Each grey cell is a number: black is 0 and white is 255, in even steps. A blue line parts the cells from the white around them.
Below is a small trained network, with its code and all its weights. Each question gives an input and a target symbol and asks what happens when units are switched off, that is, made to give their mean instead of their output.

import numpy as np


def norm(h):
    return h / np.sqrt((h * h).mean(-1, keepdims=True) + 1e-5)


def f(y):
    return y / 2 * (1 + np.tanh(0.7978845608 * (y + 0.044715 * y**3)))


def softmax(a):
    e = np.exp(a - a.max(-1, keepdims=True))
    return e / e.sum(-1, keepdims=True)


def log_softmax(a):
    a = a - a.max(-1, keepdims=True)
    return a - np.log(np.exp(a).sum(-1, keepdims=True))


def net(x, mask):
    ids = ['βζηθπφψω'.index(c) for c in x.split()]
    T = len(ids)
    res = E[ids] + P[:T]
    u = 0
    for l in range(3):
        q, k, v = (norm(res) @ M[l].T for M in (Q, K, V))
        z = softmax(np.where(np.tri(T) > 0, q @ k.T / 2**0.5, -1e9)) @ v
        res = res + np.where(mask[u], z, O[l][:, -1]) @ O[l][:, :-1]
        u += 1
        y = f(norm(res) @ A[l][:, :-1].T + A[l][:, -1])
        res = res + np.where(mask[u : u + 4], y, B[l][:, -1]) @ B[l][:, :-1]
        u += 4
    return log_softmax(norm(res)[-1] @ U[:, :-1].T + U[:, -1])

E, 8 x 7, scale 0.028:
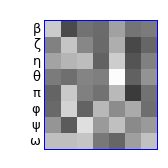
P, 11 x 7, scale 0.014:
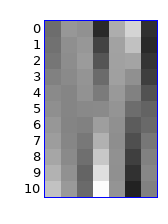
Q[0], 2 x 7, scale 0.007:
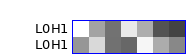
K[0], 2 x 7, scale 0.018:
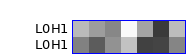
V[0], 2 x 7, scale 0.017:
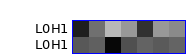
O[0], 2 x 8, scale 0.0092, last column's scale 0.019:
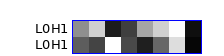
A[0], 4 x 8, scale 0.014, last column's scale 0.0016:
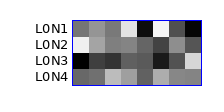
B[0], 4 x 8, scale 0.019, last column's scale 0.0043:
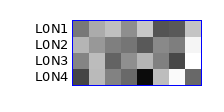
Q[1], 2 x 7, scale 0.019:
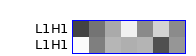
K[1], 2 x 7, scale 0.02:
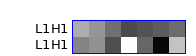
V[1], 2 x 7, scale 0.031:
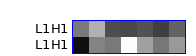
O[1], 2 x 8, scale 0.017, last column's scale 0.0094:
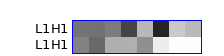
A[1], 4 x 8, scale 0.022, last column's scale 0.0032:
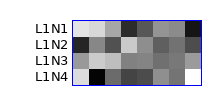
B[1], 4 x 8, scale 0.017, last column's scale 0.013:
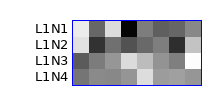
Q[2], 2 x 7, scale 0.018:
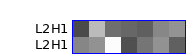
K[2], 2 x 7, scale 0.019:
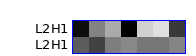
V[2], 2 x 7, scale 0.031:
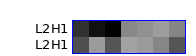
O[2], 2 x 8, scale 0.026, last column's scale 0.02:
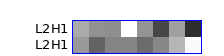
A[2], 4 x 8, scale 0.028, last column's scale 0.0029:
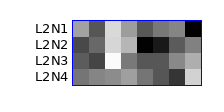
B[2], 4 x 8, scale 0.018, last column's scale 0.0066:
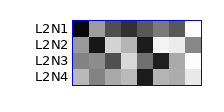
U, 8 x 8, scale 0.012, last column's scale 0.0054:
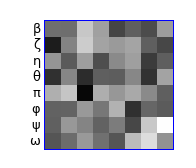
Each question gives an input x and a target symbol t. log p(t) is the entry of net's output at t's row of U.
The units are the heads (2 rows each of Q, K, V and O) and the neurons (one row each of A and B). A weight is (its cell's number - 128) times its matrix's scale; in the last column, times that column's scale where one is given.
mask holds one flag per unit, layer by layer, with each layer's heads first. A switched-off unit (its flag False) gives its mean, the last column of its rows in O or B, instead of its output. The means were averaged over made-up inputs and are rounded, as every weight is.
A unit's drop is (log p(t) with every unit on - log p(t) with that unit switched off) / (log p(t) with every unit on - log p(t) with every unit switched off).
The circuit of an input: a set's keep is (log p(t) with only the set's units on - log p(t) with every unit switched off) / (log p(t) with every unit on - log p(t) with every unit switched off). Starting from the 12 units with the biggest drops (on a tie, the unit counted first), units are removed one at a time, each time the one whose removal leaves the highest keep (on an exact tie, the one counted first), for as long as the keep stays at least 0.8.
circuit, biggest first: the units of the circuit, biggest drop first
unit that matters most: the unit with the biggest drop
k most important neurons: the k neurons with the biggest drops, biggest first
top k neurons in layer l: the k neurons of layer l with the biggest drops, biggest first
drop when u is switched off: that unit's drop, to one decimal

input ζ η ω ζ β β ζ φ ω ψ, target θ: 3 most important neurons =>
(L0N1; L0N2; L1N1)
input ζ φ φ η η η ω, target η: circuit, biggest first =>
(L1N1; L2H1; L0N2)
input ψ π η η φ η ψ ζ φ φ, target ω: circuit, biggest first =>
(L1H1)
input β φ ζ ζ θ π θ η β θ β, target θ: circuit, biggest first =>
(L0H1; L2N1)
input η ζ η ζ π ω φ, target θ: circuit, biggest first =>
(L0N2; L1H1)
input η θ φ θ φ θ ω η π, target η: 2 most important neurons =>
(L0N3; L1N2)
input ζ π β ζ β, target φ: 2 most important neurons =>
(L1N4; L1N2)
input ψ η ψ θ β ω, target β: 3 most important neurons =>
(L1N1; L0N2; L0N1)
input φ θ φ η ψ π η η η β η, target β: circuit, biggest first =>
(L0H1; L2N4)
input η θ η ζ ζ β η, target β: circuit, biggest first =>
(L2N4; L0H1)
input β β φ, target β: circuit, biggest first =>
(L1H1; L2N4)
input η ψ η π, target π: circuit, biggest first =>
(L2H1; L0H1)
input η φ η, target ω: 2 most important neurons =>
(L0N1; L1N2)
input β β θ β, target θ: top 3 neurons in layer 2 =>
(L2N1; L2N4; L2N3)
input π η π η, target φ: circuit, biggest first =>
(L1H1)
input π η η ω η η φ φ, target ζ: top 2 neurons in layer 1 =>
(L1N3; L1N1)
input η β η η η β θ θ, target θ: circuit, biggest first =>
(L2N1; L0H1)
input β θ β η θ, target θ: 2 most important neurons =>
(L2N1; L1N4)
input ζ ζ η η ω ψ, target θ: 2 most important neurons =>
(L0N2; L1N1)
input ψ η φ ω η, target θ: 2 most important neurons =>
(L1N1; L0N2)
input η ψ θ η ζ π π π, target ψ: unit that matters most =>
L1H1
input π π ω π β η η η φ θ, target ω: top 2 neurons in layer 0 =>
(L0N2; L0N3)
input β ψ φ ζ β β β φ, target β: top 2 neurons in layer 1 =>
(L1N2; L1N4)
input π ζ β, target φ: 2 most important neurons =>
(L1N4; L2N4)
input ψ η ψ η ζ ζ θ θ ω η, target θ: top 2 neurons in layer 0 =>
(L0N2; L0N3)
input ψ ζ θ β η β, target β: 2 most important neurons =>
(L2N4; L1N1)
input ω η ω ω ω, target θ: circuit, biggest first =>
(L2H1)
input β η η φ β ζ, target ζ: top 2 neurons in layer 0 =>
(L0N3; L0N2)
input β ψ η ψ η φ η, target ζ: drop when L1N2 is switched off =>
0.1
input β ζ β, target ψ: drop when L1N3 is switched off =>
0.0
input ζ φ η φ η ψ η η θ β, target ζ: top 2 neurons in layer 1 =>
(L1N4; L1N2)
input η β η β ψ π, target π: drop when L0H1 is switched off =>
0.3
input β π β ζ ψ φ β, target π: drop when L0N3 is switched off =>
-0.1
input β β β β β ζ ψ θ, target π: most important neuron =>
(L1N3)
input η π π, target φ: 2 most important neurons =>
(L0N3; L1N2)
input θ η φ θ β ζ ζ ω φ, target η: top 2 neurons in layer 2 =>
(L2N1; L2N3)
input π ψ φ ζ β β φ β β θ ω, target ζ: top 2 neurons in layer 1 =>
(L1N2; L1N3)
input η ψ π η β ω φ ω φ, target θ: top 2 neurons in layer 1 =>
(L1N1; L1N4)
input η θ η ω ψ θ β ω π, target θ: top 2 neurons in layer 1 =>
(L1N4; L1N1)
